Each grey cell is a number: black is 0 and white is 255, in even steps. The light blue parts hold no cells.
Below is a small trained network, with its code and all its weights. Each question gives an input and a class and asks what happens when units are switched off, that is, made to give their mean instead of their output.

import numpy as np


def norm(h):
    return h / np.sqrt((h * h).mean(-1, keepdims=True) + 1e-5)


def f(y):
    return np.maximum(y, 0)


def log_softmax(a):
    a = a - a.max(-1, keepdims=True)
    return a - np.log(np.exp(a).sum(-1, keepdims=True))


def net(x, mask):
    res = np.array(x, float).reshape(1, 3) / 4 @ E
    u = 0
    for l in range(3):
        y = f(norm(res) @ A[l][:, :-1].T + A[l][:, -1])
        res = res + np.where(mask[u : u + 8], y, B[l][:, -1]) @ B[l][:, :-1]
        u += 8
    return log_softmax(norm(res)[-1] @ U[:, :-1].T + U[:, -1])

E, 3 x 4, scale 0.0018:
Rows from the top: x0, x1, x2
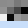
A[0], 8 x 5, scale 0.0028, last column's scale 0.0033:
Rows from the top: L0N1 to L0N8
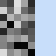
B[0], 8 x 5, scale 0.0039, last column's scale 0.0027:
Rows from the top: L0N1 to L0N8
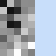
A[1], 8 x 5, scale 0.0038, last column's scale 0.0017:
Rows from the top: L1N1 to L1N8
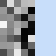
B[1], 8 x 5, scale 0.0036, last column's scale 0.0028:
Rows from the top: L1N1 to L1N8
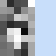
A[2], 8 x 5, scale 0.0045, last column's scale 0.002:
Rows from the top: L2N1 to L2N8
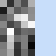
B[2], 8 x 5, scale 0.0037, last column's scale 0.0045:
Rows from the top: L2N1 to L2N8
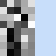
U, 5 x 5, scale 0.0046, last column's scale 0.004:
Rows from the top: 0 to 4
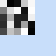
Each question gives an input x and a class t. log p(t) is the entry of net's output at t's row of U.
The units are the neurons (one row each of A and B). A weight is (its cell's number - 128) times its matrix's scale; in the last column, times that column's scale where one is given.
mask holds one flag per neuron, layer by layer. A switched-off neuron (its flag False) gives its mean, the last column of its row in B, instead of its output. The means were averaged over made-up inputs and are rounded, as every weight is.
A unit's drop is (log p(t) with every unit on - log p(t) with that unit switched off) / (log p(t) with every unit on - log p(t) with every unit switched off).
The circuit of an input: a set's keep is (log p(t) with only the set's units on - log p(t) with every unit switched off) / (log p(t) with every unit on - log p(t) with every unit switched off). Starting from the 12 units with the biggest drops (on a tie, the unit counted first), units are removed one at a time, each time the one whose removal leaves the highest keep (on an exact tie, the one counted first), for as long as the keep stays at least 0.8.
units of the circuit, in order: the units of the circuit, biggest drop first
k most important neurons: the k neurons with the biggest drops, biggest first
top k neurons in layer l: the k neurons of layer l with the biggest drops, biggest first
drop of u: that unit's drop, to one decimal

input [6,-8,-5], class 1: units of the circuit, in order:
[L2N3]
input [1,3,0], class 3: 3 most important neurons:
[L0N7 L2N1 L2N3]
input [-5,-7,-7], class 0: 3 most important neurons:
[L2N2 L0N7 L2N6]
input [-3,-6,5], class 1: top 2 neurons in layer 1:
[L1N1 L1N8]
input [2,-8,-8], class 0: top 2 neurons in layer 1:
[L1N6 L1N1]
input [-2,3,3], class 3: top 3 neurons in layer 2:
[L2N1 L2N3 L2N2]
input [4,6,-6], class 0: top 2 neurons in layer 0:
[L0N5 L0N7]
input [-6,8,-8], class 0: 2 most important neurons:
[L0N5 L2N6]
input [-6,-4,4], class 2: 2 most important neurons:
[L2N4 L1N6]
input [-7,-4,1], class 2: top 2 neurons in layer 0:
[L0N7 L0N1]
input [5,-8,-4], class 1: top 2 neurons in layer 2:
[L2N3 L2N1]
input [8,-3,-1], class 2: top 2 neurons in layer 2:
[L2N4 L2N3]
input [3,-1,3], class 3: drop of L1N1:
0.2
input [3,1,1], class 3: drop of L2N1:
0.2
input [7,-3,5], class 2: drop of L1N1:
0.1
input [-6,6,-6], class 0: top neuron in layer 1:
[L1N4]
